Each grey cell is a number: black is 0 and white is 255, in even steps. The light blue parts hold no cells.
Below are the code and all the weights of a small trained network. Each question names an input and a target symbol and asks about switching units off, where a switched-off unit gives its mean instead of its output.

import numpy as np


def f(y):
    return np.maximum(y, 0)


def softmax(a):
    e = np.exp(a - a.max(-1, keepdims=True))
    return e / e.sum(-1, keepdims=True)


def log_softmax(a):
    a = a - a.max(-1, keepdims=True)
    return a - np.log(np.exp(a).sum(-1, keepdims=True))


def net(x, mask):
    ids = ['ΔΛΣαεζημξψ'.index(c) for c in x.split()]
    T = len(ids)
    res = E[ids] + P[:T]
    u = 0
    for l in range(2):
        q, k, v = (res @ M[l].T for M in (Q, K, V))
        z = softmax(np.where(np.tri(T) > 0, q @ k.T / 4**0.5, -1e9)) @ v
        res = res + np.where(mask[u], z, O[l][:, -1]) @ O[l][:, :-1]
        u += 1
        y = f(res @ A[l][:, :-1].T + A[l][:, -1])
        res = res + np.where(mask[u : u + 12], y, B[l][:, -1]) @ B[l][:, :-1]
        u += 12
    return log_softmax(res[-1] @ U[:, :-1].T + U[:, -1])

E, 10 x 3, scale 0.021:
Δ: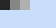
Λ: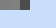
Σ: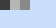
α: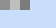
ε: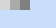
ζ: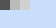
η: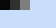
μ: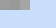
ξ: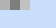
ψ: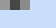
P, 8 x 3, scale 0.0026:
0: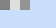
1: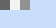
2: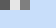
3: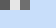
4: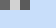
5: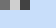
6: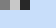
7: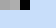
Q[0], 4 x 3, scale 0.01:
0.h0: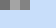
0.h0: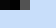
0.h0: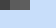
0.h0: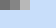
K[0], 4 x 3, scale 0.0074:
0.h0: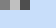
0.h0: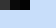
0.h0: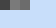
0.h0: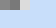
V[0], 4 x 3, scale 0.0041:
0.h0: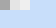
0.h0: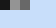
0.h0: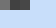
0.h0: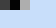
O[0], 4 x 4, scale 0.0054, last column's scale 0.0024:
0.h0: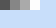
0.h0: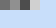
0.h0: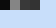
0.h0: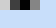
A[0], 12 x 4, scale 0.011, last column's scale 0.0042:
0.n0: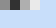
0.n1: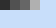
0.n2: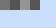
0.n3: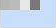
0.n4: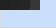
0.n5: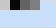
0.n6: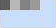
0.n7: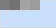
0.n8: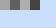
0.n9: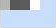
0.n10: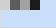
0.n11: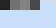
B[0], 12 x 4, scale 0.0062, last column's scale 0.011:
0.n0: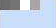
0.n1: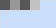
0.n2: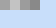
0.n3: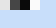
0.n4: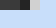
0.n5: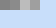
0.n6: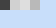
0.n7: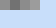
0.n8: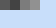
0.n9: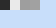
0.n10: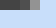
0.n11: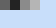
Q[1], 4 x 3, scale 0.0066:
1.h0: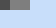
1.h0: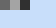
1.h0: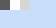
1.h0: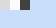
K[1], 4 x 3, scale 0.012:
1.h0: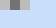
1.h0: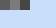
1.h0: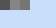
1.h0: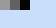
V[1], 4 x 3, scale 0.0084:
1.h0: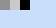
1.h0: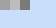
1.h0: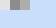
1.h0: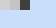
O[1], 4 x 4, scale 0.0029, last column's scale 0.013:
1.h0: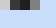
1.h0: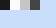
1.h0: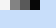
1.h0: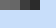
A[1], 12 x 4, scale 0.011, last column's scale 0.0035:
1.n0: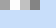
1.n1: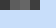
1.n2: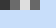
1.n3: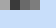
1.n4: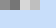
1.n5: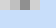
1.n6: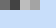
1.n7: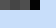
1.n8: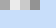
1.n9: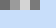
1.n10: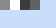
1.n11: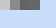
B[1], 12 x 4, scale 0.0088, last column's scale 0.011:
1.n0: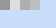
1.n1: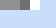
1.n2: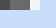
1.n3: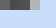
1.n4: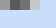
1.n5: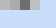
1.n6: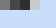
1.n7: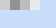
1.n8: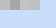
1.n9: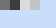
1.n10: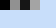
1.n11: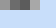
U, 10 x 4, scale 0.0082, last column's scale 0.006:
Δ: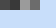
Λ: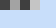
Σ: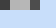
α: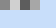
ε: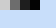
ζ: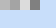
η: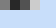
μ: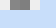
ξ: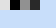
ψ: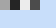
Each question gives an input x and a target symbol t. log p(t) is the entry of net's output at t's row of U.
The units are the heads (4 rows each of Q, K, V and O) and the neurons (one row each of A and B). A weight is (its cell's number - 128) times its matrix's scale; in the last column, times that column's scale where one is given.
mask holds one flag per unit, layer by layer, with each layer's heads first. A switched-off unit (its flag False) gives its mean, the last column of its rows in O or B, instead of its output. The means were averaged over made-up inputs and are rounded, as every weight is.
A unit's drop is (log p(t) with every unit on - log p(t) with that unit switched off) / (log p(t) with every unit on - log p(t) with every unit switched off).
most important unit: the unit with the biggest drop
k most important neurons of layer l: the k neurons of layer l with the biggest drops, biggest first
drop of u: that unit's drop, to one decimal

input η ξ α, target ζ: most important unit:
0.n11
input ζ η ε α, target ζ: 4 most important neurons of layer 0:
[0.n4; 0.n11; 0.n6; 0.n10]
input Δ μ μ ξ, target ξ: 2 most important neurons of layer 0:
[0.n3; 0.n0]
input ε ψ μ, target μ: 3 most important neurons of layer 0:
[0.n3; 0.n4; 0.n1]
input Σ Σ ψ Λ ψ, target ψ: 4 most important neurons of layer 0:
[0.n3; 0.n4; 0.n0; 0.n5]
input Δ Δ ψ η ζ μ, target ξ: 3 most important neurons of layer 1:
[1.n10; 1.n2; 1.n0]
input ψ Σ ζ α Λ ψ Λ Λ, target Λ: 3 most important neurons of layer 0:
[0.n3; 0.n9; 0.n11]
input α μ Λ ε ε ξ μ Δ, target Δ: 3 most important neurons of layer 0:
[0.n3; 0.n11; 0.n6]
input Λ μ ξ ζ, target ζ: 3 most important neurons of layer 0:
[0.n4; 0.n6; 0.n1]
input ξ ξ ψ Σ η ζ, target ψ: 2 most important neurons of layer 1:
[1.n9; 1.n10]
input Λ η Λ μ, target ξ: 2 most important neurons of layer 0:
[0.n4; 0.n1]
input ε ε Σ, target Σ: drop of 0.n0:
0.1
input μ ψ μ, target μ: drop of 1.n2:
0.1
